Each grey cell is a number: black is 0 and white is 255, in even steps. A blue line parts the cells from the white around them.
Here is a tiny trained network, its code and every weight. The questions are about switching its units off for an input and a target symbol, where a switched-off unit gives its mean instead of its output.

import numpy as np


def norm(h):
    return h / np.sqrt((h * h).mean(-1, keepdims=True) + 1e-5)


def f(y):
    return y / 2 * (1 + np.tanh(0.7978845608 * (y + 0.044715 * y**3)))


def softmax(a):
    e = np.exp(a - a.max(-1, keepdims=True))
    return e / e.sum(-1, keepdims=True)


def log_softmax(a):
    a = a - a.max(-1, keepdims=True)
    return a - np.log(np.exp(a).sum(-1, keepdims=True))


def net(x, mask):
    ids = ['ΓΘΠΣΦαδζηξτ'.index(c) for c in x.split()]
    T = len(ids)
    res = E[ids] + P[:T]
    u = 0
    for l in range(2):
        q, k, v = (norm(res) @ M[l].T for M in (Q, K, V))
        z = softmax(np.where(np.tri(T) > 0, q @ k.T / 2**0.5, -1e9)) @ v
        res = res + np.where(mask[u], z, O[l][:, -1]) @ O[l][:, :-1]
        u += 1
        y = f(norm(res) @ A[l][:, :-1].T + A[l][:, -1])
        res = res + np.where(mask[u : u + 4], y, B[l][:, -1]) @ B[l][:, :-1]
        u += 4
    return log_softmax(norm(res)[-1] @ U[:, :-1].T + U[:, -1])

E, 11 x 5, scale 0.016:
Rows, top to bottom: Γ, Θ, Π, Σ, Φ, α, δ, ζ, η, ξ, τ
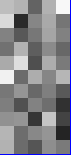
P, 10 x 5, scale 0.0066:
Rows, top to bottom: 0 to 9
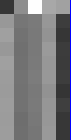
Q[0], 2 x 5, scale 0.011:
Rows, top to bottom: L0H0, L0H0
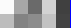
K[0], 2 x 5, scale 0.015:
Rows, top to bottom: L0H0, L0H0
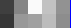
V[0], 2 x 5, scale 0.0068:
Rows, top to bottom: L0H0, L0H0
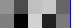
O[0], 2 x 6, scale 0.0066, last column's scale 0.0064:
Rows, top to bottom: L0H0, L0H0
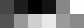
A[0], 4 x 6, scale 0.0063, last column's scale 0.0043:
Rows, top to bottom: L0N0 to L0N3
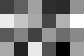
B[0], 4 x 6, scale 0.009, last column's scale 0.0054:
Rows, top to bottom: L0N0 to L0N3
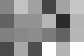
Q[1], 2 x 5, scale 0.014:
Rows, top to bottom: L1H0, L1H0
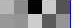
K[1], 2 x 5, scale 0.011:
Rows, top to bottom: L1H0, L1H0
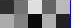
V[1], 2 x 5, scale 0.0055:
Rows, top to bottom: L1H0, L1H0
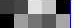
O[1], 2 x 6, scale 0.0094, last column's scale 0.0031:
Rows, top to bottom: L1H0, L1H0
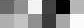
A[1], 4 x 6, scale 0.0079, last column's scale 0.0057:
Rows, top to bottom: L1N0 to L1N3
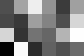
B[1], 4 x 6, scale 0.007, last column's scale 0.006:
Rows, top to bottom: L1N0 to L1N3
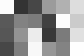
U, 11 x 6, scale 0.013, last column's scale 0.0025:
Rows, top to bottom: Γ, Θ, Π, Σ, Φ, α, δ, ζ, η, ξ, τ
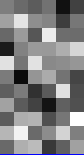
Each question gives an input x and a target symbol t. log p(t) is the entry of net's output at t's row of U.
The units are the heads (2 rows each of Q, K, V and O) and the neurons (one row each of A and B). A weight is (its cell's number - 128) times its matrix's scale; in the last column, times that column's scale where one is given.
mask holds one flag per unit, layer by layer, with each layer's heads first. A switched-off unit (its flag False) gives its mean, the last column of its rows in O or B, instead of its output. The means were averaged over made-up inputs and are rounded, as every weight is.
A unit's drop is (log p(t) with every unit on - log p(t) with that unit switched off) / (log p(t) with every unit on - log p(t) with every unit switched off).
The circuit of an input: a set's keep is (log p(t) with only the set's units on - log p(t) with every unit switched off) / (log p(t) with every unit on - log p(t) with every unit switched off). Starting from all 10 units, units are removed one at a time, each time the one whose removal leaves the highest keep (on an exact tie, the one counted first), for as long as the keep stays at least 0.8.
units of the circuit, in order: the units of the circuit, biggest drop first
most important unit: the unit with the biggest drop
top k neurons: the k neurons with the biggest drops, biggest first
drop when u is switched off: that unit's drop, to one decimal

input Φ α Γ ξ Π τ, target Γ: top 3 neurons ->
(L0N1; L1N0; L0N0)
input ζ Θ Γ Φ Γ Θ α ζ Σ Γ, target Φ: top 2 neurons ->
(L0N0; L1N1)
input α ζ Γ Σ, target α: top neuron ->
(L1N0)
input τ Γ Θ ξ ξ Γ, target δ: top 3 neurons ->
(L0N3; L0N0; L1N3)
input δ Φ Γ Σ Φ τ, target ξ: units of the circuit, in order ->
(L1H0; L0N0)
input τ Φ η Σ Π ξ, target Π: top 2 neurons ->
(L0N3; L1N1)
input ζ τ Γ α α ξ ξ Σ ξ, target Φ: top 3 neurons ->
(L1N0; L0N0; L0N1)
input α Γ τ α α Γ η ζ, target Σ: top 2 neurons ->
(L0N3; L1N1)
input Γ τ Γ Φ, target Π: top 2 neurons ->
(L0N1; L0N0)
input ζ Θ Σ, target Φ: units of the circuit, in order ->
(L0H0; L1N0; L1H0)
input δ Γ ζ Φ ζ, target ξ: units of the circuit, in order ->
(L1H0; L0N0; L0N3)
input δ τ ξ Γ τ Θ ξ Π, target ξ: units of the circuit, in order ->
(L1H0; L0N0)
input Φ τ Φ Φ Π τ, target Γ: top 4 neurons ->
(L0N1; L1N0; L0N0; L1N1)
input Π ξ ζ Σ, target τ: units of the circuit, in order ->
(L0N3)
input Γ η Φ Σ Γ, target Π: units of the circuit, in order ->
(L0N1; L1H0; L0H0; L0N0)
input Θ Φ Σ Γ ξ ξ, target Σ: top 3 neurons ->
(L0N3; L1N1; L0N1)
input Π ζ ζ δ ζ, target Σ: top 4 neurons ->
(L0N3; L1N3; L0N1; L1N2)
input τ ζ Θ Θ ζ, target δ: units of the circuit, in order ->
(L1H0; L0N1)
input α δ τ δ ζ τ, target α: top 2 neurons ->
(L0N0; L0N1)
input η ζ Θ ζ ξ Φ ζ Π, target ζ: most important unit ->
L0H0
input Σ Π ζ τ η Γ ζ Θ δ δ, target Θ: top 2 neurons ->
(L1N1; L1N2)
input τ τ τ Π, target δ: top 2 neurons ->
(L0N1; L1N3)
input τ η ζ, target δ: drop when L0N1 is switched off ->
0.4
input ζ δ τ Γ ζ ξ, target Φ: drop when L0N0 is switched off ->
0.2
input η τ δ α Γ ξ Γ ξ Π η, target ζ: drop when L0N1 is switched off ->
0.2
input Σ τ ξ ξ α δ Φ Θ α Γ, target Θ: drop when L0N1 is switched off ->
0.6
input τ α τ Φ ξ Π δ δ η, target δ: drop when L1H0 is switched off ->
0.9
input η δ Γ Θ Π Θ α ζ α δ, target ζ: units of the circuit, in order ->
(L0H0)
